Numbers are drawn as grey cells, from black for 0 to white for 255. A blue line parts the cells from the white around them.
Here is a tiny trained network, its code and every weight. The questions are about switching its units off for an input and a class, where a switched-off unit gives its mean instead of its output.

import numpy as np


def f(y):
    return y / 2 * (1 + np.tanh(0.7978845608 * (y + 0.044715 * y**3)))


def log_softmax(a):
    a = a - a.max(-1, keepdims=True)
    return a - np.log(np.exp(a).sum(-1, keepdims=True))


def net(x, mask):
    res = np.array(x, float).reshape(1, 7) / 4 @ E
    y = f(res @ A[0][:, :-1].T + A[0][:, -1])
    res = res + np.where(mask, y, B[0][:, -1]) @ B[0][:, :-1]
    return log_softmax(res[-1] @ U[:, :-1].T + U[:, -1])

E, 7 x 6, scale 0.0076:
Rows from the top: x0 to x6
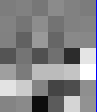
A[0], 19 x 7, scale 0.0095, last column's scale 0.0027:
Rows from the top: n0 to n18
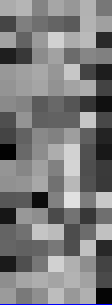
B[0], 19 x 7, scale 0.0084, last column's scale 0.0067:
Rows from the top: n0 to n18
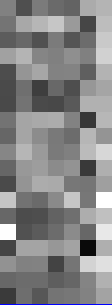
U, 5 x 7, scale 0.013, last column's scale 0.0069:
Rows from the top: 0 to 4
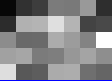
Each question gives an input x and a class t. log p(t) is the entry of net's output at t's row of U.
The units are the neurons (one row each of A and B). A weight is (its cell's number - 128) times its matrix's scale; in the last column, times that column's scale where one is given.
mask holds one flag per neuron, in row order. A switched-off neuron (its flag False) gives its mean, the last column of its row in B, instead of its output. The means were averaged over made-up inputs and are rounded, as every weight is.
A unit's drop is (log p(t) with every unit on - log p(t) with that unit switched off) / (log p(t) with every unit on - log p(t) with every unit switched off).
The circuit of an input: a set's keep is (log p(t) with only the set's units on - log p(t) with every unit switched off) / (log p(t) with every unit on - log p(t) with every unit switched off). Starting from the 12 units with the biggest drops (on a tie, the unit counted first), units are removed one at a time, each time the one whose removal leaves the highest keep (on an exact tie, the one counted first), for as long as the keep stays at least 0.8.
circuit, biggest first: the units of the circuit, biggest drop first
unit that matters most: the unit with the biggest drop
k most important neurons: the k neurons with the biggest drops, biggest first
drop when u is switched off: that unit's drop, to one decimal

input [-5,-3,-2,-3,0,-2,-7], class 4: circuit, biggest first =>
n14
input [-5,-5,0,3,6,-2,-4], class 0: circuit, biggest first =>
n2; n18
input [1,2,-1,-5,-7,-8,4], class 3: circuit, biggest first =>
n9; n16
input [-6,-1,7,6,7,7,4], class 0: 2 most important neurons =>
n5; n0
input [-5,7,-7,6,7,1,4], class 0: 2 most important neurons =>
n0; n5
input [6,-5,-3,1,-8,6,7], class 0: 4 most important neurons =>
n6; n14; n13; n3
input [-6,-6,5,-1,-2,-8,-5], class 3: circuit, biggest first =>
n9; n16; n3
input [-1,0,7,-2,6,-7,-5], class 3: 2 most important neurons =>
n3; n9
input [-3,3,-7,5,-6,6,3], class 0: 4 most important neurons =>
n6; n14; n12; n3
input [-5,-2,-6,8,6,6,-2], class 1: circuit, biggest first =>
n15; n7
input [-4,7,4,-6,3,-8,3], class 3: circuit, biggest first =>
n16; n9
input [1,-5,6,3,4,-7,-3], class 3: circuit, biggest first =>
n16; n3
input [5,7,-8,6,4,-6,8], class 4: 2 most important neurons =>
n12; n16
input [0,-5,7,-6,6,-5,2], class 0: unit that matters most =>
n2
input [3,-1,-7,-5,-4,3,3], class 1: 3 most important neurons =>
n14; n16; n4
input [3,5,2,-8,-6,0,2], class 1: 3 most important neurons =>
n10; n11; n4
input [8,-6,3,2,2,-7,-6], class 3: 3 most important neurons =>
n16; n9; n3
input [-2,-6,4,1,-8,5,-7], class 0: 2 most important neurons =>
n6; n13
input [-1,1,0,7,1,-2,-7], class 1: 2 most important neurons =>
n15; n1
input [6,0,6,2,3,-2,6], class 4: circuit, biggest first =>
n12
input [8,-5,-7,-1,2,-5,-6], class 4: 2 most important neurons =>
n14; n6
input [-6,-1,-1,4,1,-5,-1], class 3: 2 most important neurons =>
n16; n3
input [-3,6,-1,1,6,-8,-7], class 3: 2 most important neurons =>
n3; n14
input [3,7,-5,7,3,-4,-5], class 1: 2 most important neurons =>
n15; n1
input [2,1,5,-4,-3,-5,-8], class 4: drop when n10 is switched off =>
0.0
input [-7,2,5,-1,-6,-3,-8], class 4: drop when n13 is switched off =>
-0.1
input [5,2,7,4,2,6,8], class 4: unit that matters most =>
n12
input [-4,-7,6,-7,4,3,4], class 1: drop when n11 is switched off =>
0.1
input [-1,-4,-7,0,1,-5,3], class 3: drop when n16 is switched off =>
0.3
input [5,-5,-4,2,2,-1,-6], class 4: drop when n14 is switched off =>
0.6
